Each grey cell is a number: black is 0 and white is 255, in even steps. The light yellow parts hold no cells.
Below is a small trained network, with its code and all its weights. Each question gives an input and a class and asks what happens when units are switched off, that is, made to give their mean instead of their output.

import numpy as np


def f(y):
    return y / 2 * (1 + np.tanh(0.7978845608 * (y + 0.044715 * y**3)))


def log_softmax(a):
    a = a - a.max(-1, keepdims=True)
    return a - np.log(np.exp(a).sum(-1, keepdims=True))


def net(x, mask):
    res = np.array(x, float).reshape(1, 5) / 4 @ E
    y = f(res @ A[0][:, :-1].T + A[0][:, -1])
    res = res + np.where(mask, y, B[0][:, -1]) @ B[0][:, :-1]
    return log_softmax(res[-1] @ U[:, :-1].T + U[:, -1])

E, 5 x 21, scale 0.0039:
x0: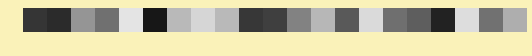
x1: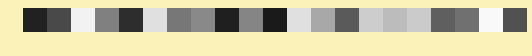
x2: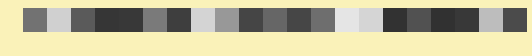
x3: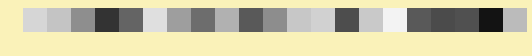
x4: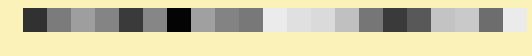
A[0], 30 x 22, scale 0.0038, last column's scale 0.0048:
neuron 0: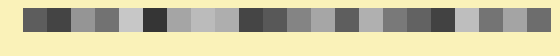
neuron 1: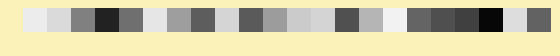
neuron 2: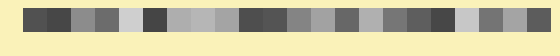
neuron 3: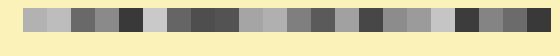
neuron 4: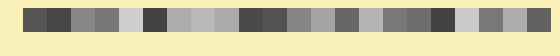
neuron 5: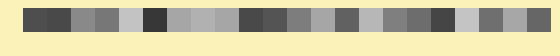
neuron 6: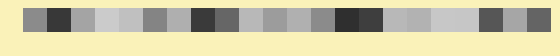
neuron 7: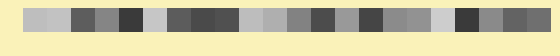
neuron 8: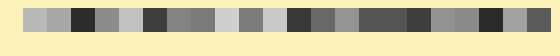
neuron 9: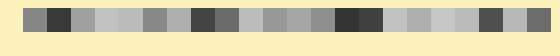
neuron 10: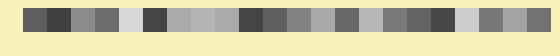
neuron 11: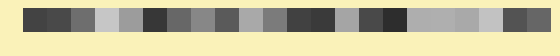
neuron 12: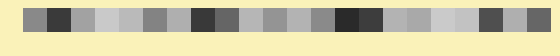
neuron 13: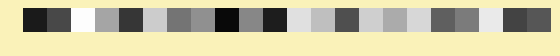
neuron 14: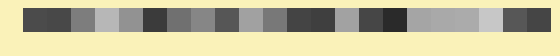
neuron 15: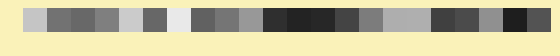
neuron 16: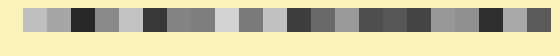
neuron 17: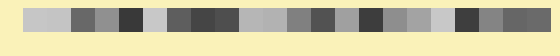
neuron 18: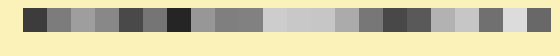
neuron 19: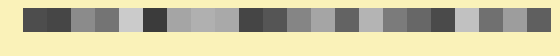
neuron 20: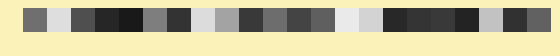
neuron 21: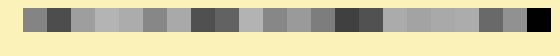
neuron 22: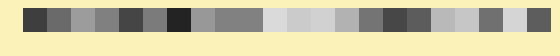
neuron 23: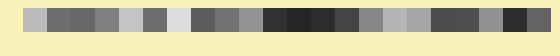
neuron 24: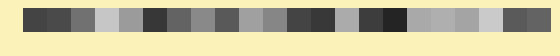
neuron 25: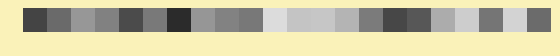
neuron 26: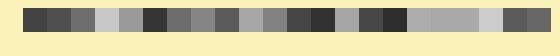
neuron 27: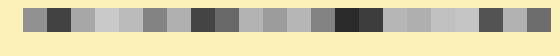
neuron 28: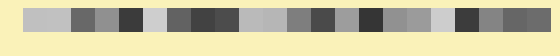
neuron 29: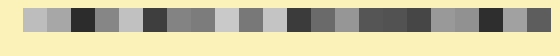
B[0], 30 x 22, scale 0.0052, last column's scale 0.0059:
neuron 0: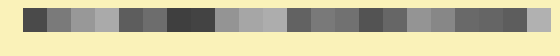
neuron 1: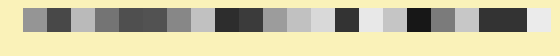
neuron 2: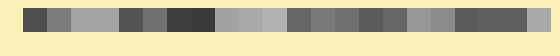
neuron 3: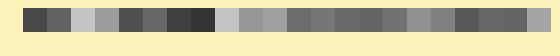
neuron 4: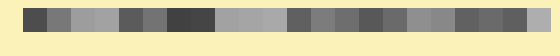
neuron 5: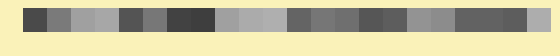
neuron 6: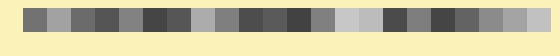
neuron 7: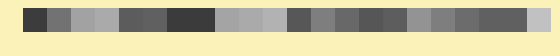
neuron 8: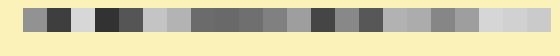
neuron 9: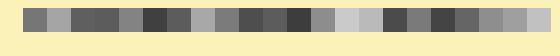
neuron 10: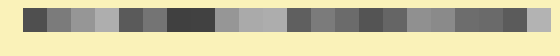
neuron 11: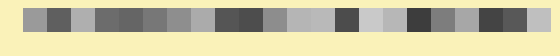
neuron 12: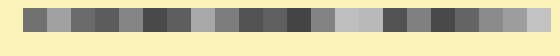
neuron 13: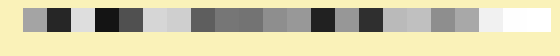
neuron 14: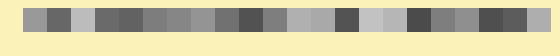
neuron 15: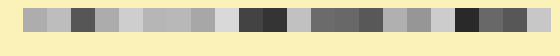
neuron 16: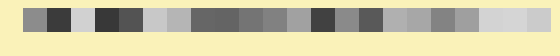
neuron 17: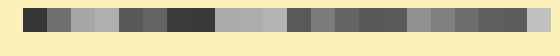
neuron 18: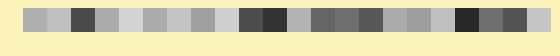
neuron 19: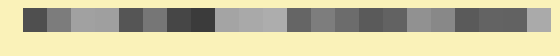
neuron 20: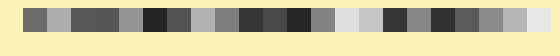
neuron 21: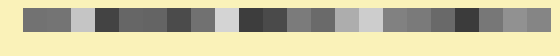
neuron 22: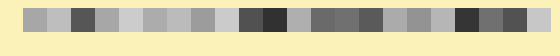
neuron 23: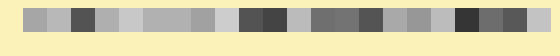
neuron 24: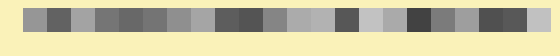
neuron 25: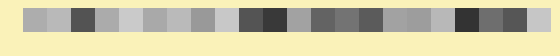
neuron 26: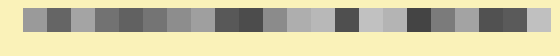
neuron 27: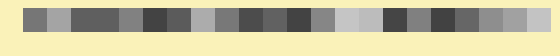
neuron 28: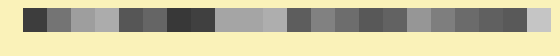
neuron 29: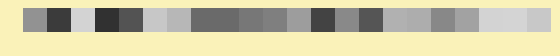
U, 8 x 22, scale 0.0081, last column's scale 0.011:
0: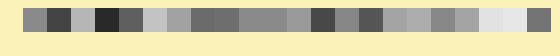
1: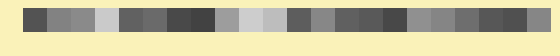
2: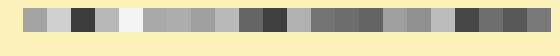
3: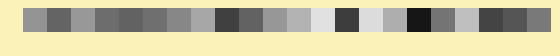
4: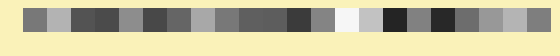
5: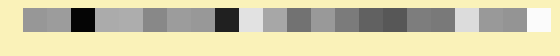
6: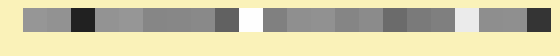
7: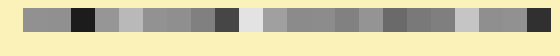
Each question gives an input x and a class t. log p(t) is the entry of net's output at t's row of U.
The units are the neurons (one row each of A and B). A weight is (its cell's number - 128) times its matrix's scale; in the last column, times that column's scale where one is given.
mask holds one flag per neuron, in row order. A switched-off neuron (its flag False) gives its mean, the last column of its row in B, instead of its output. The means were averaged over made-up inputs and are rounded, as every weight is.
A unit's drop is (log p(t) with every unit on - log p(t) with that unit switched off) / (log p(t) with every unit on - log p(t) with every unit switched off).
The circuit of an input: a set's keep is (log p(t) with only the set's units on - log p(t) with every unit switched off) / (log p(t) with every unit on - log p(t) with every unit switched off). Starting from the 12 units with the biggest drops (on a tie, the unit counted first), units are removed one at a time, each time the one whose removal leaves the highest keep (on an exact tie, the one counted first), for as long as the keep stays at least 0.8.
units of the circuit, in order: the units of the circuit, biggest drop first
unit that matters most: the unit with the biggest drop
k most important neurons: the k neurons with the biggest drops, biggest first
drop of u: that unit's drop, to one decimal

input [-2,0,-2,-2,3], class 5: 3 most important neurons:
[neuron 15; neuron 23; neuron 1]
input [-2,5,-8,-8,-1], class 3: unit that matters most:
neuron 11
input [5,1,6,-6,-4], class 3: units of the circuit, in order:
[neuron 11; neuron 26]
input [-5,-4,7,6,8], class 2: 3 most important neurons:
[neuron 18; neuron 22; neuron 25]
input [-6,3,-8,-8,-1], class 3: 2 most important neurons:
[neuron 11; neuron 26]
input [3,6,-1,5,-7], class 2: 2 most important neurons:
[neuron 15; neuron 23]
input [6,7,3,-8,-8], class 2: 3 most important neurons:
[neuron 15; neuron 23; neuron 1]
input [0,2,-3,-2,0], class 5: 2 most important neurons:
[neuron 20; neuron 1]
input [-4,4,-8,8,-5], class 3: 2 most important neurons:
[neuron 1; neuron 20]
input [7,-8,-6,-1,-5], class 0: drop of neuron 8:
0.6
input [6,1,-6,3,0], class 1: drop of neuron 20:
0.2
